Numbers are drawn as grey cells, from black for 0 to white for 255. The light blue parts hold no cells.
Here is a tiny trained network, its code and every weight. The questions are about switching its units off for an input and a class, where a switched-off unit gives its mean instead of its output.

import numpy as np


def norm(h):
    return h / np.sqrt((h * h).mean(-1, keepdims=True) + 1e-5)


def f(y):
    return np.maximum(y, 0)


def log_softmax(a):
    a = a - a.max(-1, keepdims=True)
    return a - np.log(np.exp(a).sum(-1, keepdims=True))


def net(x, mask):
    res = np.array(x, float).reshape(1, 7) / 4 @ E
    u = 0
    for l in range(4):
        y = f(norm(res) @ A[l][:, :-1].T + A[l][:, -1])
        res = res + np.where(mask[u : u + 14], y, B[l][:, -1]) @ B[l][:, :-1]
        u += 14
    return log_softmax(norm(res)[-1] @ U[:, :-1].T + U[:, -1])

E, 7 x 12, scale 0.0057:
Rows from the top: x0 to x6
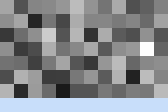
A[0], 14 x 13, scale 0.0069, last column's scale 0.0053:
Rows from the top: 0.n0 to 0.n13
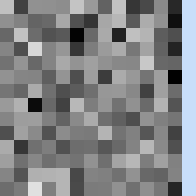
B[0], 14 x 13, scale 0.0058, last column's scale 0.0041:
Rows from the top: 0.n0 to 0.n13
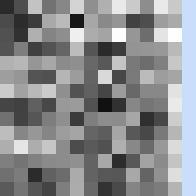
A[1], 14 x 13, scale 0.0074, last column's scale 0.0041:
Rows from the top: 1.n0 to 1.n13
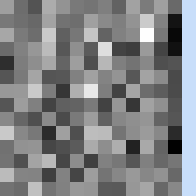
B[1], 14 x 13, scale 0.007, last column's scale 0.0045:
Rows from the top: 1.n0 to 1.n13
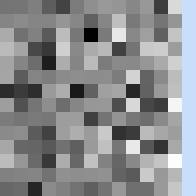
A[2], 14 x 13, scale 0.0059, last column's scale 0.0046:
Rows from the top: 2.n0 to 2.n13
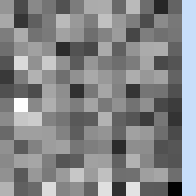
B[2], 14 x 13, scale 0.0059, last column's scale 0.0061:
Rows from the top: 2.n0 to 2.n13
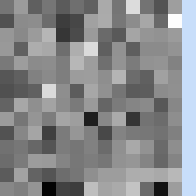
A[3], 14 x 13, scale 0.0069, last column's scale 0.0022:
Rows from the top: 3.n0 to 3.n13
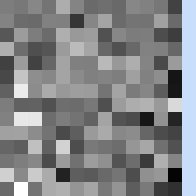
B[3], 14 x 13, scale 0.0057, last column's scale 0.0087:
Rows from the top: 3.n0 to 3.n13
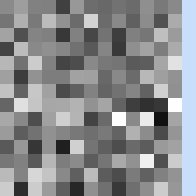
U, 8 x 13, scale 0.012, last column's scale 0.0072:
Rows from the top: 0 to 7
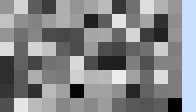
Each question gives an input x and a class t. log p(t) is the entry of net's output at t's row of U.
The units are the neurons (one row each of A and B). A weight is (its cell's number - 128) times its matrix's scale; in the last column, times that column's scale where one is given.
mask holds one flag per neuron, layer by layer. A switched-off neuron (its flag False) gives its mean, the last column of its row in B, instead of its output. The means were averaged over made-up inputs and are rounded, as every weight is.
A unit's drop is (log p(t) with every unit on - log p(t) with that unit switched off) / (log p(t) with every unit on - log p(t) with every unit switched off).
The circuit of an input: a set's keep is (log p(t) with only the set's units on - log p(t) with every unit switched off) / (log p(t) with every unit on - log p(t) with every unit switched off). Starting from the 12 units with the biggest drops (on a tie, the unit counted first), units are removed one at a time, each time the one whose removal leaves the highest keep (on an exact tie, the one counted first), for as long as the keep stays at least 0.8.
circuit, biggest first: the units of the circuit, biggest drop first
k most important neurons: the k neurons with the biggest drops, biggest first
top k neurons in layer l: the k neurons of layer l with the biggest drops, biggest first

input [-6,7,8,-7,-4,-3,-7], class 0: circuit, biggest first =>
1.n4, 1.n3
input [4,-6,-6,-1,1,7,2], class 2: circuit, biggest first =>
1.n7
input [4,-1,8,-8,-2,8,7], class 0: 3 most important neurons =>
1.n11, 1.n3, 0.n10
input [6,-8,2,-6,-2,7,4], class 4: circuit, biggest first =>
0.n13, 0.n3
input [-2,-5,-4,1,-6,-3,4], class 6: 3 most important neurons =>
1.n6, 0.n7, 1.n13
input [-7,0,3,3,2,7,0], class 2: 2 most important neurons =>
1.n10, 1.n7
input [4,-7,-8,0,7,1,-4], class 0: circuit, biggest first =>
0.n5, 1.n9
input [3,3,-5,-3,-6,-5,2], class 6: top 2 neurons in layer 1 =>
1.n6, 1.n7
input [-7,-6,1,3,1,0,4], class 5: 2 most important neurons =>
0.n2, 0.n7
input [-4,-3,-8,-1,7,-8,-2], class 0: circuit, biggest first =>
1.n9, 0.n5
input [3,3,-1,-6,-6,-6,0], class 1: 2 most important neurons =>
1.n7, 3.n8
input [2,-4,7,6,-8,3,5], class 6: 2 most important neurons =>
1.n6, 1.n13
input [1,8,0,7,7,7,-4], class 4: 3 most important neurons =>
0.n7, 0.n6, 3.n8
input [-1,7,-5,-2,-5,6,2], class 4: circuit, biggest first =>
0.n7
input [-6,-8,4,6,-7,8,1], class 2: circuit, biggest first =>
1.n7, 1.n10
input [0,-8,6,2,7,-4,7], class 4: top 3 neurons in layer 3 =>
3.n4, 3.n10, 3.n13
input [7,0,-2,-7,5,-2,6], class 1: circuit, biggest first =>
3.n4, 3.n11
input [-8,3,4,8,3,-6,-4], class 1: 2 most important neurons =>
1.n2, 0.n0
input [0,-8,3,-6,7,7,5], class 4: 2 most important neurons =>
0.n3, 0.n13
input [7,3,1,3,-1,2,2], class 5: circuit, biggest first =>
0.n0
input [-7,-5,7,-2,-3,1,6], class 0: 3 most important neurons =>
1.n11, 0.n0, 1.n4
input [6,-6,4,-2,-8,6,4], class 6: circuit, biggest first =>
1.n6, 1.n13
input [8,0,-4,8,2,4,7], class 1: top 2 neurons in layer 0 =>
0.n10, 0.n2
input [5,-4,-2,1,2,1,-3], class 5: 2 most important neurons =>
0.n0, 0.n7
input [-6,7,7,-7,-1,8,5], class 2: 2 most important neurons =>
1.n7, 0.n10
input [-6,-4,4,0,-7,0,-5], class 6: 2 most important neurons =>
1.n6, 0.n0
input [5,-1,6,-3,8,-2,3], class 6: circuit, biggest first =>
0.n1
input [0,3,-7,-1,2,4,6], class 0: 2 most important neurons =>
0.n5, 1.n9
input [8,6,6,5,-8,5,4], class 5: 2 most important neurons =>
0.n0, 1.n5
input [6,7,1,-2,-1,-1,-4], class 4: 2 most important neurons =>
0.n7, 0.n2
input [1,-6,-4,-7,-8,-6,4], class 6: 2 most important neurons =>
1.n6, 0.n10
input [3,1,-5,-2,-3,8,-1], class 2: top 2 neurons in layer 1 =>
1.n10, 1.n7
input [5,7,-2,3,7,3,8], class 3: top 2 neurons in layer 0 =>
0.n10, 0.n12
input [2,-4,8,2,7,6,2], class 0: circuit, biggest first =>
1.n11
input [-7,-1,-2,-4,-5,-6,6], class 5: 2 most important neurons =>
0.n2, 1.n7
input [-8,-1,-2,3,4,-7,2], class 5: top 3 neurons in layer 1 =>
1.n7, 1.n10, 1.n5
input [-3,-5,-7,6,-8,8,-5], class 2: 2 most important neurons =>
1.n10, 1.n7
